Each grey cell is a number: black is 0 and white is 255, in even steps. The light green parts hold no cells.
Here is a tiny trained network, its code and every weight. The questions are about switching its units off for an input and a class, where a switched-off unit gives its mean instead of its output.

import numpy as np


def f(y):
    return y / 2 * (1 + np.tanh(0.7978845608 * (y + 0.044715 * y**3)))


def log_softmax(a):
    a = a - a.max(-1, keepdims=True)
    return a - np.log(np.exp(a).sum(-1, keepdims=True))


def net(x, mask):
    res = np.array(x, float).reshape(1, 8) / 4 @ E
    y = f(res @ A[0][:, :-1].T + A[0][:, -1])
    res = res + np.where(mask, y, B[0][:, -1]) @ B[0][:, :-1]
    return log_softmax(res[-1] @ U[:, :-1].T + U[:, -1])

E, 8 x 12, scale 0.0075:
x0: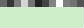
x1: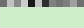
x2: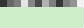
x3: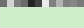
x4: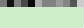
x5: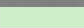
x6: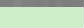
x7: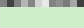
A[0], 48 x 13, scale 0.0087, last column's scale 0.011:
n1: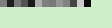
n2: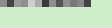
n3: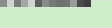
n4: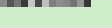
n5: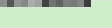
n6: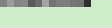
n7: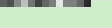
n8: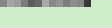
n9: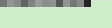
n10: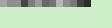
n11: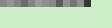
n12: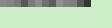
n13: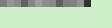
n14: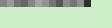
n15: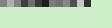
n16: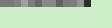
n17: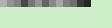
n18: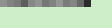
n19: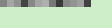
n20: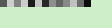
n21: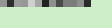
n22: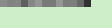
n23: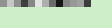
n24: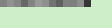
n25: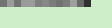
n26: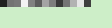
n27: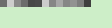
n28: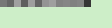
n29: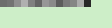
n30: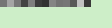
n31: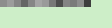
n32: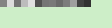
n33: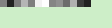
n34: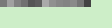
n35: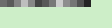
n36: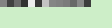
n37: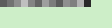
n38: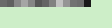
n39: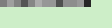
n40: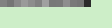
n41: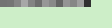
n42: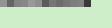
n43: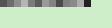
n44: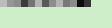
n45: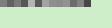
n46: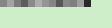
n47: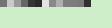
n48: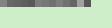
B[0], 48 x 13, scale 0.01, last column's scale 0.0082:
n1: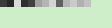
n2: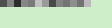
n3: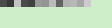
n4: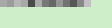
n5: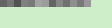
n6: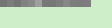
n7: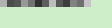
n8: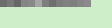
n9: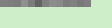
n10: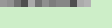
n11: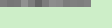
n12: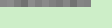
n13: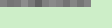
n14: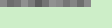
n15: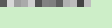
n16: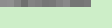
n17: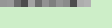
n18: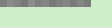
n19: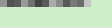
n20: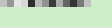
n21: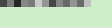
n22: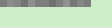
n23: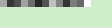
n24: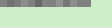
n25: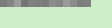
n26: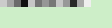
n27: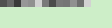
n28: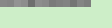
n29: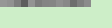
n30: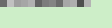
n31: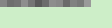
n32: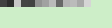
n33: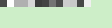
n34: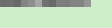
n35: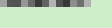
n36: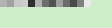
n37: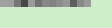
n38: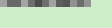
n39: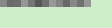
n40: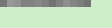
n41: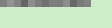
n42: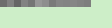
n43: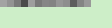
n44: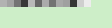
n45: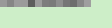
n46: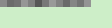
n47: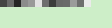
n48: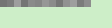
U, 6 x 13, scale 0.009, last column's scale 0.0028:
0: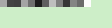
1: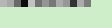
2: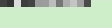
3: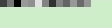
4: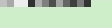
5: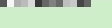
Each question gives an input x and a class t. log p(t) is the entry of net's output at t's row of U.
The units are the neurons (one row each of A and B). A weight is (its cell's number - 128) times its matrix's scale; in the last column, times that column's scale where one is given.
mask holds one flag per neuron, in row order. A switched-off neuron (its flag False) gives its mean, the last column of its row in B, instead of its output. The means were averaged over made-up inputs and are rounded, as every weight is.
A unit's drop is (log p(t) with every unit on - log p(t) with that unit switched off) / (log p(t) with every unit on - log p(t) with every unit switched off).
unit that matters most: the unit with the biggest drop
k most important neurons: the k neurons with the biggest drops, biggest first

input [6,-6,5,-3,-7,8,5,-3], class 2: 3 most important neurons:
(n32 n3 n23)
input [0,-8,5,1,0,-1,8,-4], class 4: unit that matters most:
n36
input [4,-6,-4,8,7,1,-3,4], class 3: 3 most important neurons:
(n47 n27 n32)
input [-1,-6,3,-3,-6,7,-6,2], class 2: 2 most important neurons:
(n32 n3)
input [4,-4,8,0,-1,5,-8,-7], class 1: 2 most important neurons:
(n26 n33)
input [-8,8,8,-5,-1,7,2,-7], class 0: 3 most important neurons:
(n23 n19 n44)
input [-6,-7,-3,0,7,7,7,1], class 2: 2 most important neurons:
(n1 n20)
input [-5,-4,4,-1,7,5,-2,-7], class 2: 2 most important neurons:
(n1 n33)
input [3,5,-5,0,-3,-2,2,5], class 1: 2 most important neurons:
(n44 n36)
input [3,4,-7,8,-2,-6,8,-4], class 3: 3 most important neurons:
(n47 n27 n26)
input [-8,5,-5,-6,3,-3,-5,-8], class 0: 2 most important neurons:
(n23 n33)
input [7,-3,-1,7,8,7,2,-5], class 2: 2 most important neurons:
(n1 n23)
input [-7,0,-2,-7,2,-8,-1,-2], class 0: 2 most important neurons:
(n23 n47)
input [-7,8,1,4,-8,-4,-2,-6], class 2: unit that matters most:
n32
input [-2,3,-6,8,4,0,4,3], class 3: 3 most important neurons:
(n47 n27 n26)
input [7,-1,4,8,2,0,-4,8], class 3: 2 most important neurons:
(n47 n27)
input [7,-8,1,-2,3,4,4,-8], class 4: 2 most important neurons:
(n36 n4)
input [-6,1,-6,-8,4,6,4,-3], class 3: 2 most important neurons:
(n21 n2)
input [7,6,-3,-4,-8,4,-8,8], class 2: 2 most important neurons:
(n32 n3)
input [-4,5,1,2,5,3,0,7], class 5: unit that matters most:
n33
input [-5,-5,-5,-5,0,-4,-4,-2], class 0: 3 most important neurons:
(n23 n26 n47)
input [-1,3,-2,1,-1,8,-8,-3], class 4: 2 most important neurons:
(n33 n26)
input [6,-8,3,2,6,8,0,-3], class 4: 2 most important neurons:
(n36 n4)
